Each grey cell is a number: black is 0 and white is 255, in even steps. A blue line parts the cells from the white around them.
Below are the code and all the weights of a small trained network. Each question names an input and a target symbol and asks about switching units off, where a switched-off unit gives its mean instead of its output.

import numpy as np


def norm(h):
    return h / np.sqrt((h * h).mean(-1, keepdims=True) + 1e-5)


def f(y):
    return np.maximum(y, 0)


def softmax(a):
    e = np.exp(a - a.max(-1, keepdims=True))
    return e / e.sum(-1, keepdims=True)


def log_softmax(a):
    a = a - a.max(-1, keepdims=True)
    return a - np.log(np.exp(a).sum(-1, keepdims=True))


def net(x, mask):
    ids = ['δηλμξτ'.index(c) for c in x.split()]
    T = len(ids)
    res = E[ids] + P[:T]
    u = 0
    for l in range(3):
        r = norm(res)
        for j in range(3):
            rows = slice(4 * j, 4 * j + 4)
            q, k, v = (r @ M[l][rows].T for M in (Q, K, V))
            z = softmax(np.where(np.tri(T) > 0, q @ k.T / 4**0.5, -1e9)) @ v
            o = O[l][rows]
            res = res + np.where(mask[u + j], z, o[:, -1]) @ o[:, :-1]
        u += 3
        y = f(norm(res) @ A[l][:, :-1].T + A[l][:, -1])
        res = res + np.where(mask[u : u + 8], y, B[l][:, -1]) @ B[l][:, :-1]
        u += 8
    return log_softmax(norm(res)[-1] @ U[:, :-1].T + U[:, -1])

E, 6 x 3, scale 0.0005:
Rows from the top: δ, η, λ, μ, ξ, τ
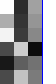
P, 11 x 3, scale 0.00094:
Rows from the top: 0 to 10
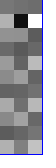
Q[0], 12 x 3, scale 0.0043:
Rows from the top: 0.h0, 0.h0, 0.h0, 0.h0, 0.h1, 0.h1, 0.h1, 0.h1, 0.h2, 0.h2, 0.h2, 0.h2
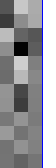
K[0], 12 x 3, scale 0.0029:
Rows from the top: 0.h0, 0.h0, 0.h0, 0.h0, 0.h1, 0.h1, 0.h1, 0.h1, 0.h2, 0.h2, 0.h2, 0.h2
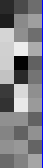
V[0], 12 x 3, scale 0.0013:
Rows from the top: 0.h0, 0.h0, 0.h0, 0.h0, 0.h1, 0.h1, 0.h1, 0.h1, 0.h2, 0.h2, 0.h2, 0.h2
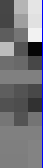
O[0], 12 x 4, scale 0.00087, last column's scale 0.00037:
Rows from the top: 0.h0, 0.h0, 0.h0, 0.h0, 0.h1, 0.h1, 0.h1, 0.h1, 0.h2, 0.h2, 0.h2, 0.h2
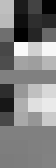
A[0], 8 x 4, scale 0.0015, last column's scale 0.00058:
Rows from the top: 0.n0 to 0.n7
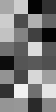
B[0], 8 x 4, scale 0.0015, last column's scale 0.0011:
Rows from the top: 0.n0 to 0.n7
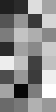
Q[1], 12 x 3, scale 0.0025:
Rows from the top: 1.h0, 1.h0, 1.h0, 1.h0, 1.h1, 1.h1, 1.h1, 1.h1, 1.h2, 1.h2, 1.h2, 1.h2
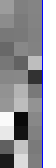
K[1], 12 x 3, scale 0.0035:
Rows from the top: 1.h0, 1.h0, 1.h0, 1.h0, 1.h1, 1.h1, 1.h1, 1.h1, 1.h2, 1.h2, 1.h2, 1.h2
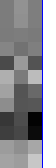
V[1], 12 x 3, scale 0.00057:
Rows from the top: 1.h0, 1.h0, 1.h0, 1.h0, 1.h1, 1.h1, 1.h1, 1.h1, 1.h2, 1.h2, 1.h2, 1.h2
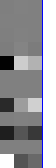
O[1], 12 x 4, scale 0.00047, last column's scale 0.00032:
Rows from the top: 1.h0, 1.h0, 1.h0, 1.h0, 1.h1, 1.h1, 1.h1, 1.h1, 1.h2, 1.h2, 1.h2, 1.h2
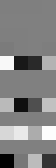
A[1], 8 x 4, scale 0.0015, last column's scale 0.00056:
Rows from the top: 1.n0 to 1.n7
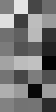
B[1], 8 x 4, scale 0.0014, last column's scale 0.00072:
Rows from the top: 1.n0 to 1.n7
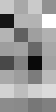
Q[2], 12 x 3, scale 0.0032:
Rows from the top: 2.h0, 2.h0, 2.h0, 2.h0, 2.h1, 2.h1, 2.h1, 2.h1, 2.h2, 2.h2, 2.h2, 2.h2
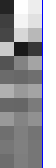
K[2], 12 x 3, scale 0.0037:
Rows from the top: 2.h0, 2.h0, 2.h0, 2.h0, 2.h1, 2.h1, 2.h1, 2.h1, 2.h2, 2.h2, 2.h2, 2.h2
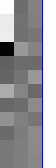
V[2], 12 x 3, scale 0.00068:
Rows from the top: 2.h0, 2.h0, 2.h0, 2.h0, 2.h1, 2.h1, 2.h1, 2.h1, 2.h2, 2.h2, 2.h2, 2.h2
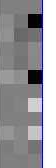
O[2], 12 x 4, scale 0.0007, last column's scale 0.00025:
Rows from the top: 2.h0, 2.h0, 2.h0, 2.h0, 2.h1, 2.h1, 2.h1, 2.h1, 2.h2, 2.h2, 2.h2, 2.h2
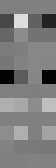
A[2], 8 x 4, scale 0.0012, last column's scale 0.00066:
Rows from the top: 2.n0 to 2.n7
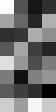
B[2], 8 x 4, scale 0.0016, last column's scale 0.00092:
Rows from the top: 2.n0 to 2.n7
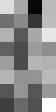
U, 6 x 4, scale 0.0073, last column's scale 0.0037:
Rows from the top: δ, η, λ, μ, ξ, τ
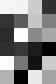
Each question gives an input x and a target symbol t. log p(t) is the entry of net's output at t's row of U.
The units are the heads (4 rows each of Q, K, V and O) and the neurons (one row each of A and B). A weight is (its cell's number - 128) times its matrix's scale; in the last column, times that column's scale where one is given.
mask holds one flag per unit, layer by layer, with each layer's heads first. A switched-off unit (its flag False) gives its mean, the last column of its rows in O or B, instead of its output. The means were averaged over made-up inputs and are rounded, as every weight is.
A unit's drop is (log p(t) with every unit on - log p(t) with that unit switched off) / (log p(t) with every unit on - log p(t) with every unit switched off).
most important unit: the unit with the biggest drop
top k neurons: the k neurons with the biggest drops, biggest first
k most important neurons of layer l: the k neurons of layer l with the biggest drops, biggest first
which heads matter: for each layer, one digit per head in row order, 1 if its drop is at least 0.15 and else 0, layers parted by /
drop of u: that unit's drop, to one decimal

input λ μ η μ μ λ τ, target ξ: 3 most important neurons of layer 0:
(0.n6; 0.n4; 0.n3)
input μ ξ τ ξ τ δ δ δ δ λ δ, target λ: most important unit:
1.n1
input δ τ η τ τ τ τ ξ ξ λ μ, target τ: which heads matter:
100 / 000 / 000
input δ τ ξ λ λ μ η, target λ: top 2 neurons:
(0.n6; 0.n4)
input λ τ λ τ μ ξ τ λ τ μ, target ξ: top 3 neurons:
(0.n4; 1.n1; 0.n3)
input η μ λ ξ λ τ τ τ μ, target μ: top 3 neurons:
(0.n0; 0.n6; 0.n7)
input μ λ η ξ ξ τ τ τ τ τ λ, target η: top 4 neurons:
(1.n1; 0.n4; 0.n6; 2.n7)
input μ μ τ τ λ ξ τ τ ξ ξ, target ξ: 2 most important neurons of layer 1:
(1.n1; 1.n6)
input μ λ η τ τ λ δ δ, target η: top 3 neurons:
(1.n1; 0.n6; 2.n7)
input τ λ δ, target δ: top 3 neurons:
(0.n6; 0.n1; 1.n6)
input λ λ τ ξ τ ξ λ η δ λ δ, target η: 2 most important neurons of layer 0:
(0.n4; 0.n6)
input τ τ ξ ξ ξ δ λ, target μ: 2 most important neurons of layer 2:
(2.n0; 2.n3)
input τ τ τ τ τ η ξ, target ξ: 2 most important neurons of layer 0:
(0.n4; 0.n0)
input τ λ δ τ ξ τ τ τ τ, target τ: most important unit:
0.n0
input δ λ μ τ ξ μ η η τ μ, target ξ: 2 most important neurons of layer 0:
(0.n4; 0.n6)
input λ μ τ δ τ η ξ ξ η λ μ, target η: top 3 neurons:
(0.n6; 1.n1; 0.n4)
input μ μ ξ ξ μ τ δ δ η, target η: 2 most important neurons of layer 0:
(0.n4; 0.n5)
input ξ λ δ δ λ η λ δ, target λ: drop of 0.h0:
0.2
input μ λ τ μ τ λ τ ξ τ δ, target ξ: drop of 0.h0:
0.1
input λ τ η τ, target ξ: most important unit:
0.n6
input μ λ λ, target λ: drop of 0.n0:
0.3
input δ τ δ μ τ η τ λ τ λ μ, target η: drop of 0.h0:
0.0
